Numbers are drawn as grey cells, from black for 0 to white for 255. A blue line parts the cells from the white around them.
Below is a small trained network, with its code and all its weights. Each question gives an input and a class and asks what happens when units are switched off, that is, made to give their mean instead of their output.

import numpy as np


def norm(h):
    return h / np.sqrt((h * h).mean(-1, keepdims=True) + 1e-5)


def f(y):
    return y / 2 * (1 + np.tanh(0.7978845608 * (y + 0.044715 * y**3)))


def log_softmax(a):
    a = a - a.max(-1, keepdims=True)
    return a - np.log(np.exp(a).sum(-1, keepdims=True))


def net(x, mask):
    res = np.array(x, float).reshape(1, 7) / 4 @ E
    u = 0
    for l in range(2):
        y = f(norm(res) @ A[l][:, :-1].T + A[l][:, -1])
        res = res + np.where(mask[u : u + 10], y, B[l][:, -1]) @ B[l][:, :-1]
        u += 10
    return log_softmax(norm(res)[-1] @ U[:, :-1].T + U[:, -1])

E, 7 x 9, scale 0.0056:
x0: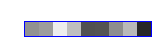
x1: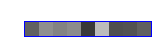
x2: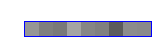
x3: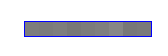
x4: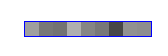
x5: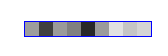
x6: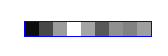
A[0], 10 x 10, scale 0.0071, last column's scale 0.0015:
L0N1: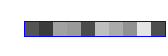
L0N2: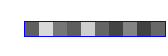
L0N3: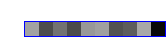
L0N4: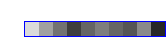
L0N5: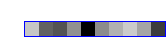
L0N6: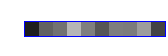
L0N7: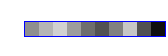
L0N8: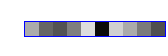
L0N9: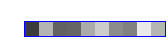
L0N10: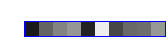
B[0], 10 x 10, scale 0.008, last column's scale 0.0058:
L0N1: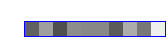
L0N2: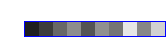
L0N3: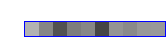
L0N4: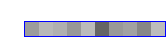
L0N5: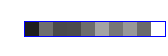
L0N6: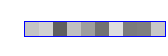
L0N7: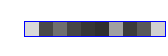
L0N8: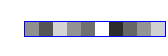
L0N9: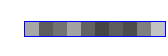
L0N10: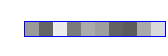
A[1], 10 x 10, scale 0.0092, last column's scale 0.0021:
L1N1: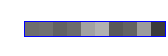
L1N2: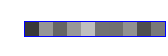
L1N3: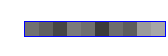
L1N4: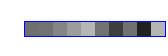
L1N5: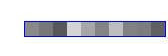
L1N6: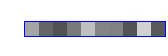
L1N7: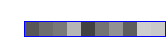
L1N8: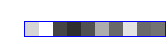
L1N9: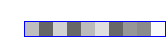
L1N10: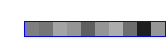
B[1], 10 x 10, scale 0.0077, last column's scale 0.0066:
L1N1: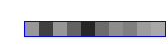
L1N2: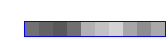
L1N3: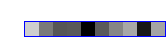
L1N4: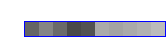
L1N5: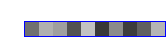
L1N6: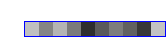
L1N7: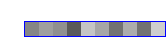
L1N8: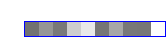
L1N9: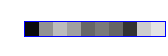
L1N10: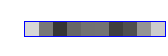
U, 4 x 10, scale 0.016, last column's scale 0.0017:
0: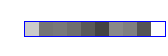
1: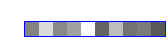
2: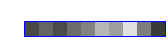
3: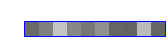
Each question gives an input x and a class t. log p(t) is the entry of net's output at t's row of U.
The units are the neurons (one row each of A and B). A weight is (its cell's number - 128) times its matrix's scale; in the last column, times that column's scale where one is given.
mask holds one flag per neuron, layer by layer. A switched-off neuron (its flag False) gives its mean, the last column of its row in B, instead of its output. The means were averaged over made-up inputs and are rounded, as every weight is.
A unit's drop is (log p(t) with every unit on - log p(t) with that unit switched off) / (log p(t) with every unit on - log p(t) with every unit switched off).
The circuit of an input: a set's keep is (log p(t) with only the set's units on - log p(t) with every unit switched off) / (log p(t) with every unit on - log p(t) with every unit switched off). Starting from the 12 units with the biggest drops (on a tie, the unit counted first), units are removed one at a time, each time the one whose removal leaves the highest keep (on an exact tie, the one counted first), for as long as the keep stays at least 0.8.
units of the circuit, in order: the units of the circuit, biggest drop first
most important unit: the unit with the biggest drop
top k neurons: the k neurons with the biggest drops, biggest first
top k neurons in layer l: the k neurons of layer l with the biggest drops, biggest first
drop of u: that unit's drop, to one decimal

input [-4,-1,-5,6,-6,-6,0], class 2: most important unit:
L0N2
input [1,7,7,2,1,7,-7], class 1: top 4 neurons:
[L1N8 L0N4 L0N8 L0N2]
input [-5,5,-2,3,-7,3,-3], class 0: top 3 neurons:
[L0N9 L0N8 L0N3]
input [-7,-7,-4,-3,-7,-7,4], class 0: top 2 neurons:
[L0N9 L1N6]
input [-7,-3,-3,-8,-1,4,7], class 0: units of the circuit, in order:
[L0N9 L1N3]
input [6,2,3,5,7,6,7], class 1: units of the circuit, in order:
[L0N6 L1N5]
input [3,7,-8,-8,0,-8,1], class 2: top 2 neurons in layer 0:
[L0N2 L0N8]
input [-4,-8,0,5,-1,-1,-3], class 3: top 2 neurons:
[L0N8 L1N9]
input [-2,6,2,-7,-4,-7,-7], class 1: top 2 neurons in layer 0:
[L0N4 L0N5]
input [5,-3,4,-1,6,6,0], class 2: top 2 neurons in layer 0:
[L0N5 L0N9]
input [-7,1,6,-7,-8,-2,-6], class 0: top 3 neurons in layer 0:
[L0N9 L0N6 L0N1]
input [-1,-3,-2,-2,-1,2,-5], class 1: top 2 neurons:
[L1N8 L0N10]
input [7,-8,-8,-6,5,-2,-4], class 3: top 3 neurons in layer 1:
[L1N9 L1N3 L1N6]
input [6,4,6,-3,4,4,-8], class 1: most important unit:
L1N8
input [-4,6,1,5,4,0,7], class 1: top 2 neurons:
[L0N6 L0N8]
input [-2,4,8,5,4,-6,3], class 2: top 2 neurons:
[L0N8 L0N2]
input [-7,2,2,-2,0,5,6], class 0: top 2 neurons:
[L0N9 L1N3]
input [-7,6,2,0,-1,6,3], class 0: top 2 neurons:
[L0N9 L0N8]
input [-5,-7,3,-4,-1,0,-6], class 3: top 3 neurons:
[L0N8 L1N9 L0N6]
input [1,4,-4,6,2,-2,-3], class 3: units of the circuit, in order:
[L0N10]
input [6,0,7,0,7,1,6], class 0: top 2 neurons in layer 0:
[L0N7 L0N4]
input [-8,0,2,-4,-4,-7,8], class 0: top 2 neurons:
[L1N3 L0N9]
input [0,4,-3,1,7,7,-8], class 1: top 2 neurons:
[L1N8 L0N4]
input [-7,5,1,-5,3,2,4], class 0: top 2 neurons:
[L0N9 L0N8]
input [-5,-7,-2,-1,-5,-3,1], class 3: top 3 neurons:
[L0N8 L1N9 L0N7]
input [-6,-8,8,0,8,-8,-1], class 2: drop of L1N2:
0.2
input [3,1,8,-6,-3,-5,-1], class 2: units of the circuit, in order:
[L0N2]
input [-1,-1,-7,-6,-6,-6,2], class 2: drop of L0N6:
0.0
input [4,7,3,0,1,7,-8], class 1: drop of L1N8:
0.9
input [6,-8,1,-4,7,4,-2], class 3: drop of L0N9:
0.1
